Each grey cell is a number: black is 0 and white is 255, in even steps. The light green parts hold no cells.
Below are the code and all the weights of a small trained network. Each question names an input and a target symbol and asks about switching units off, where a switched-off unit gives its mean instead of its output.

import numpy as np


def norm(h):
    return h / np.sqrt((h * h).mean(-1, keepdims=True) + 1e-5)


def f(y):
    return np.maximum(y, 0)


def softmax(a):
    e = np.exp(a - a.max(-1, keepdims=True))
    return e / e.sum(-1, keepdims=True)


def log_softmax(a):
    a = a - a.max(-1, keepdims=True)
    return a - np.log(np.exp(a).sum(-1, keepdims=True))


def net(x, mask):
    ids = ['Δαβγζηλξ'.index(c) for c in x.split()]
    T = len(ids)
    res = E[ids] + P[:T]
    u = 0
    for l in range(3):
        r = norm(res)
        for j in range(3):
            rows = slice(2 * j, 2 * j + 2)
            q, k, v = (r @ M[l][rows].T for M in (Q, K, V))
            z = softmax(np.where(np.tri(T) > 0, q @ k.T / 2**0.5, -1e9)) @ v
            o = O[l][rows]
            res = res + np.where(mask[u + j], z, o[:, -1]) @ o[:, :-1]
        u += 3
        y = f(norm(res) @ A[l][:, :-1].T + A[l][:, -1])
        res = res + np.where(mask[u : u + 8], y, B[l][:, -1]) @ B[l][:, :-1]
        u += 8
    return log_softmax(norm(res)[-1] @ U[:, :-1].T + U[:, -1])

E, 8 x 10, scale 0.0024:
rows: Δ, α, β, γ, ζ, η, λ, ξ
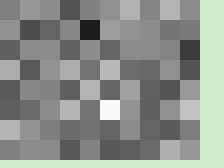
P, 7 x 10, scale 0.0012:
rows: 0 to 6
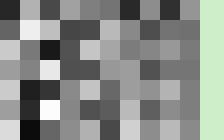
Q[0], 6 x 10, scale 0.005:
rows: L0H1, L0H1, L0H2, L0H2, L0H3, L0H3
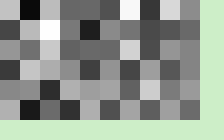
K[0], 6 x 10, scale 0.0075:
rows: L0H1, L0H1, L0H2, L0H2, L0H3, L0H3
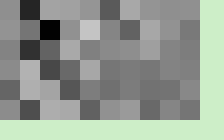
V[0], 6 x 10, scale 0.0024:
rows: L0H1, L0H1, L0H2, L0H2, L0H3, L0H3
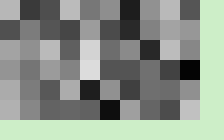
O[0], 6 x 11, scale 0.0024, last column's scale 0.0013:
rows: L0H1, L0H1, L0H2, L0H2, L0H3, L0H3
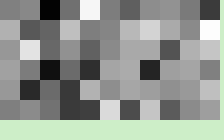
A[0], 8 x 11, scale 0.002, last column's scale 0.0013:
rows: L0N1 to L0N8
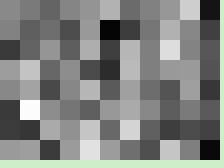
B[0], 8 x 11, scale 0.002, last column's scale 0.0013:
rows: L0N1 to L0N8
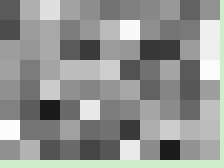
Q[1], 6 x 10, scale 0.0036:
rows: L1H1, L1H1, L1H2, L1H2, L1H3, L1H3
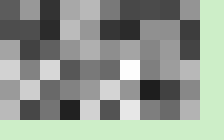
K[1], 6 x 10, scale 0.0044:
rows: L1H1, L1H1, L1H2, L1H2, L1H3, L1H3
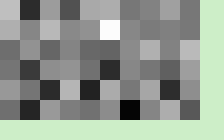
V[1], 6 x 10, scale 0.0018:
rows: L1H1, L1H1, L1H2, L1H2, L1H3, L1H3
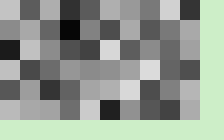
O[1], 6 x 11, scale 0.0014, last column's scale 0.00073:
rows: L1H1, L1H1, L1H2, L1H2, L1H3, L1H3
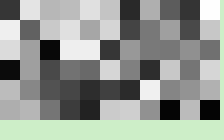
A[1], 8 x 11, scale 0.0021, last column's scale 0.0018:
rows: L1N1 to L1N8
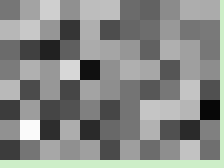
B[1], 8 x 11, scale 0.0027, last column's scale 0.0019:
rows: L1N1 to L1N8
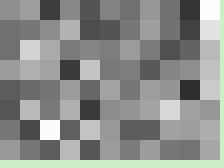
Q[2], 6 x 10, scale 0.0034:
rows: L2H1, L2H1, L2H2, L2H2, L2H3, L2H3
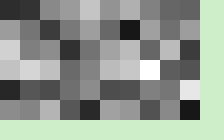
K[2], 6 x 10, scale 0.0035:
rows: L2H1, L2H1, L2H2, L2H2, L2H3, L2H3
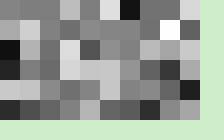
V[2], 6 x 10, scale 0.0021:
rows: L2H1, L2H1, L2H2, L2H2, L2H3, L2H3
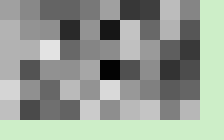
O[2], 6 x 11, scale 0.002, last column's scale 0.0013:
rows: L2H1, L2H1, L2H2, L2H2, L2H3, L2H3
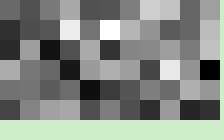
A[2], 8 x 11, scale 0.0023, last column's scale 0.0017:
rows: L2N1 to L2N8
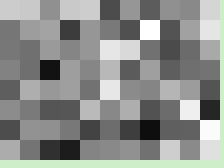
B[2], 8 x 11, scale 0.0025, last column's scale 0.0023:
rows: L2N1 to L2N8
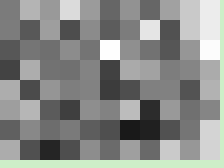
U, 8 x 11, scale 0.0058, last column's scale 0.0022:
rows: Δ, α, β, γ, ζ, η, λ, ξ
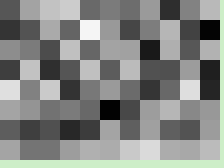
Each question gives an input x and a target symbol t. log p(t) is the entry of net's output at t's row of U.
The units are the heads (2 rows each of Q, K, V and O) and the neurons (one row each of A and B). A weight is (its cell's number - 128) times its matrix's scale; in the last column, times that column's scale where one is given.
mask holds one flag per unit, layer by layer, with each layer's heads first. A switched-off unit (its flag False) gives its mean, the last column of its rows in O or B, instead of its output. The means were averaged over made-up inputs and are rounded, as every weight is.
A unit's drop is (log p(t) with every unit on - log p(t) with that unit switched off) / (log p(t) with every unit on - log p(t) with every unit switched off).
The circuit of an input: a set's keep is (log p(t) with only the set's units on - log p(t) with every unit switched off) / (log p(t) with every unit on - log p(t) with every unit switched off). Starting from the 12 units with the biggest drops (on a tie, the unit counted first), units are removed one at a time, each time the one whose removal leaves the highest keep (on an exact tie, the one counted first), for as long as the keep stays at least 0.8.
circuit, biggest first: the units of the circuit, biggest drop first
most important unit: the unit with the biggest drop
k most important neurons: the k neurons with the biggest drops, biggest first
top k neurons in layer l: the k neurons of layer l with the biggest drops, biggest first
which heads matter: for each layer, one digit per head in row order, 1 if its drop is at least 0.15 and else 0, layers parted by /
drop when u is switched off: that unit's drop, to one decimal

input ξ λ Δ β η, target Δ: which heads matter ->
100 / 000 / 010
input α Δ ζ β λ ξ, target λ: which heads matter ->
001 / 000 / 000
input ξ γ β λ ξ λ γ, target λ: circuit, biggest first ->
[L0H1 L2N1 L1H2]
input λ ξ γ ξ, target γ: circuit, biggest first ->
[L0H1]
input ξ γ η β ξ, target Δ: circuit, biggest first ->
[L0H1 L2H2 L0N2]
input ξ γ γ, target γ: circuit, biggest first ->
[L0H1 L0N8 L2N4]
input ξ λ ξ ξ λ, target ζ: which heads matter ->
011 / 000 / 000
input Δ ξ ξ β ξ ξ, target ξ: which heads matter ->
100 / 000 / 000
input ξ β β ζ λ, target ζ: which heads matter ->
101 / 000 / 000
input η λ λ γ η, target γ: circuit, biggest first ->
[L0H1 L2N4 L2H2]
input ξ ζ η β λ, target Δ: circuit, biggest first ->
[L0H1 L2N8]
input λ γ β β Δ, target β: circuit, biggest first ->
[L0H3 L0H1 L2N2]
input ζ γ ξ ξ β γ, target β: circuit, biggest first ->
[L0H1 L0H2 L2N2]
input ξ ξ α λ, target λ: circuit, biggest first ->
[L0H3 L1N5]
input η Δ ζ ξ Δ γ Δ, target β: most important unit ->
L2N2
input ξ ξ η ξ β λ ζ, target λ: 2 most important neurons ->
[L2N1 L1N5]
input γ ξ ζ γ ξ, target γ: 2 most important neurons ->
[L1N3 L0N8]
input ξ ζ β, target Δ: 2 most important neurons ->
[L2N8 L1N6]
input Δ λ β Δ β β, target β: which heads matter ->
011 / 000 / 000
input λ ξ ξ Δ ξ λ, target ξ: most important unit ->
L0H1
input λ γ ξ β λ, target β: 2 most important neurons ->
[L2N2 L0N4]
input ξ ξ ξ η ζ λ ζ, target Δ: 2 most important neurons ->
[L0N7 L2N8]
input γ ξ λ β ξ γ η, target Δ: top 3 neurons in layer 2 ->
[L2N8 L2N4 L2N5]
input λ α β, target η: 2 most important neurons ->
[L2N3 L0N7]
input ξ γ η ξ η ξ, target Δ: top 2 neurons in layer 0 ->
[L0N2 L0N3]
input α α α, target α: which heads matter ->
010 / 000 / 000
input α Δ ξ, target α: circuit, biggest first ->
[L0H2]
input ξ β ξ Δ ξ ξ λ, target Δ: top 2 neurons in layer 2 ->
[L2N8 L2N1]
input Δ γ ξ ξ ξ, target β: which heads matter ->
001 / 000 / 000
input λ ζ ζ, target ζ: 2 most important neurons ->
[L1N7 L1N4]
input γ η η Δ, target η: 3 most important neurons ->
[L2N3 L0N7 L1N3]
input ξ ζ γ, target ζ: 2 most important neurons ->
[L1N4 L0N6]
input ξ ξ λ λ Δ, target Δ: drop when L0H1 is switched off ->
1.1
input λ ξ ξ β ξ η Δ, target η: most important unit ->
L0H3
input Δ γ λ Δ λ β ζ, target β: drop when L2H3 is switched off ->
-0.1
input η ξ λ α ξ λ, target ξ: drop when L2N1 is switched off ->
-0.1
